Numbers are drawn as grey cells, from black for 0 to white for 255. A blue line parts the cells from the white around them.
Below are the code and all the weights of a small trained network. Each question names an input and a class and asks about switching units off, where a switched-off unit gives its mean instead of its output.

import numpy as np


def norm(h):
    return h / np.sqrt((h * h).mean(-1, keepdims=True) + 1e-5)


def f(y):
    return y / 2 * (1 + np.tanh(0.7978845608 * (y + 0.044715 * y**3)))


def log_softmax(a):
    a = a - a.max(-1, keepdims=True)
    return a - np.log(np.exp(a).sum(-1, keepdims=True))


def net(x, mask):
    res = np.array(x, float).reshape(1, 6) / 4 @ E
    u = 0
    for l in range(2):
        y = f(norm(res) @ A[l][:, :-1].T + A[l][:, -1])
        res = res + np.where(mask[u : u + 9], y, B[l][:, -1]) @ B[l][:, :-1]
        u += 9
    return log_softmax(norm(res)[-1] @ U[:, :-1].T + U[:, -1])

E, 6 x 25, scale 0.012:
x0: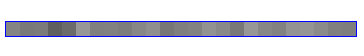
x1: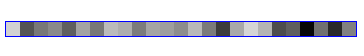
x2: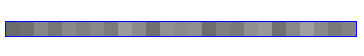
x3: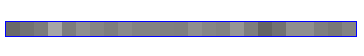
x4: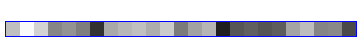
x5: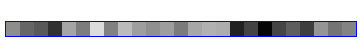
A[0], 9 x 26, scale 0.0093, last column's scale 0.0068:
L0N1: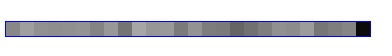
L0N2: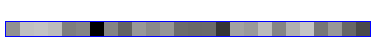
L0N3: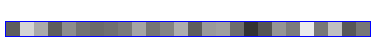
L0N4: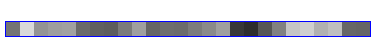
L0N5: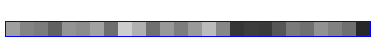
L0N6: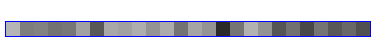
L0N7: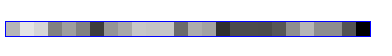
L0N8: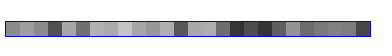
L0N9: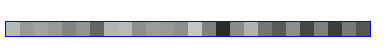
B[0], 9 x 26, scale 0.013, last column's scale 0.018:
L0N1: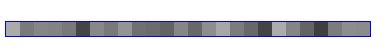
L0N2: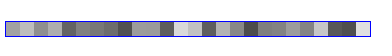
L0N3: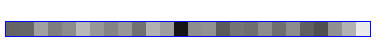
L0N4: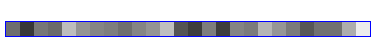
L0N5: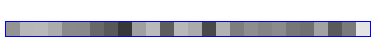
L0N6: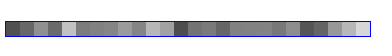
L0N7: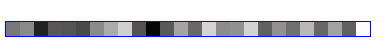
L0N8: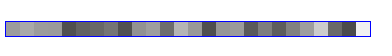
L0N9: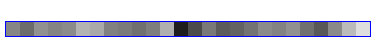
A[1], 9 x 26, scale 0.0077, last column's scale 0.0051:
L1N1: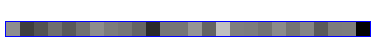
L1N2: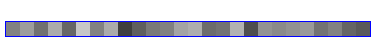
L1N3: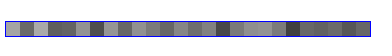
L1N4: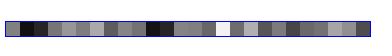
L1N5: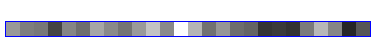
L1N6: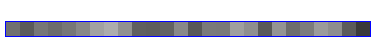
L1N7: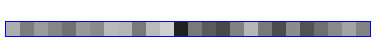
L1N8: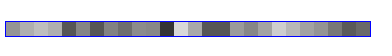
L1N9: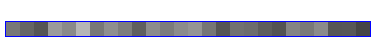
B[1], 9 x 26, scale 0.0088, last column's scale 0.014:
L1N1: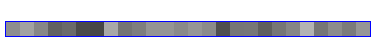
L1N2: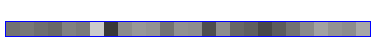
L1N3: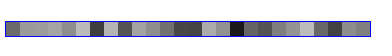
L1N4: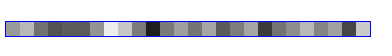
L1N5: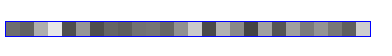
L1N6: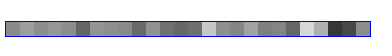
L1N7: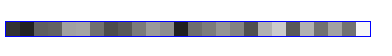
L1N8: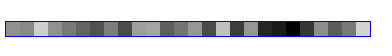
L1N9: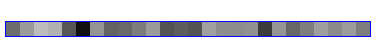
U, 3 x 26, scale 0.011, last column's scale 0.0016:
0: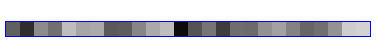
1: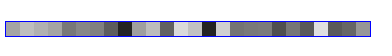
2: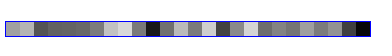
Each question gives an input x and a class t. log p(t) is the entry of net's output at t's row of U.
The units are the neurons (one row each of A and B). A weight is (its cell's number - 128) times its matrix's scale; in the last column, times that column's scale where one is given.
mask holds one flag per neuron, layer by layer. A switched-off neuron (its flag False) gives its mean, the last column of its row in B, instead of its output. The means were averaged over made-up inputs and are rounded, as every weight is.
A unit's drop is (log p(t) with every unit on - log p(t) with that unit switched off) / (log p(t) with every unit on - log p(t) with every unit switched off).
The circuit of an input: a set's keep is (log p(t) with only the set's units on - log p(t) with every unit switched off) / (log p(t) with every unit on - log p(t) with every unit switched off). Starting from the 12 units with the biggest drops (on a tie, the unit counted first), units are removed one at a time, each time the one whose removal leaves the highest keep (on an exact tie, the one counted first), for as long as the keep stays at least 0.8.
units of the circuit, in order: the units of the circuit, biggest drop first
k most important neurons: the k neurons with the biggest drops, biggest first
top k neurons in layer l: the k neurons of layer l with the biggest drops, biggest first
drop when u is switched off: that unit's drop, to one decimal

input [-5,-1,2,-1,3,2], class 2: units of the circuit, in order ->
(L0N7)
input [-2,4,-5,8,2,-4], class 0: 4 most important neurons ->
(L0N9; L0N6; L0N8; L0N5)
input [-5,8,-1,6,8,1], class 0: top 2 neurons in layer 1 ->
(L1N7; L1N4)
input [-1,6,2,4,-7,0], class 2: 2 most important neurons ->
(L0N3; L0N4)
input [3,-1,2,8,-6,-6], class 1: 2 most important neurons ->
(L0N7; L0N4)
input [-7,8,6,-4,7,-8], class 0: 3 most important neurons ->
(L0N9; L0N6; L0N8)
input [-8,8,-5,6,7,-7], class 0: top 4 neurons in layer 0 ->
(L0N9; L0N6; L0N8; L0N5)
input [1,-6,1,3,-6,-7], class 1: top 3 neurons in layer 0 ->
(L0N7; L0N9; L0N6)
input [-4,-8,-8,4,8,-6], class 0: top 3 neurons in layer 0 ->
(L0N3; L0N4; L0N8)
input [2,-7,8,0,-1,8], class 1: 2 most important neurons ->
(L0N5; L0N8)
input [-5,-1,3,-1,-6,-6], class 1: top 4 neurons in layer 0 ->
(L0N7; L0N4; L0N3; L0N9)
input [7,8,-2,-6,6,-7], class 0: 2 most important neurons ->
(L0N9; L0N6)
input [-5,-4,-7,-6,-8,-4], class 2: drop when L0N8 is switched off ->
0.4
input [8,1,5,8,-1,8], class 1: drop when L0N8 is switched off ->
0.0
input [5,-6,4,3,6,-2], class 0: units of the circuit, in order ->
(L0N4)
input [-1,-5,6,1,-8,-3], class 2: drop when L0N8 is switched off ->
0.2
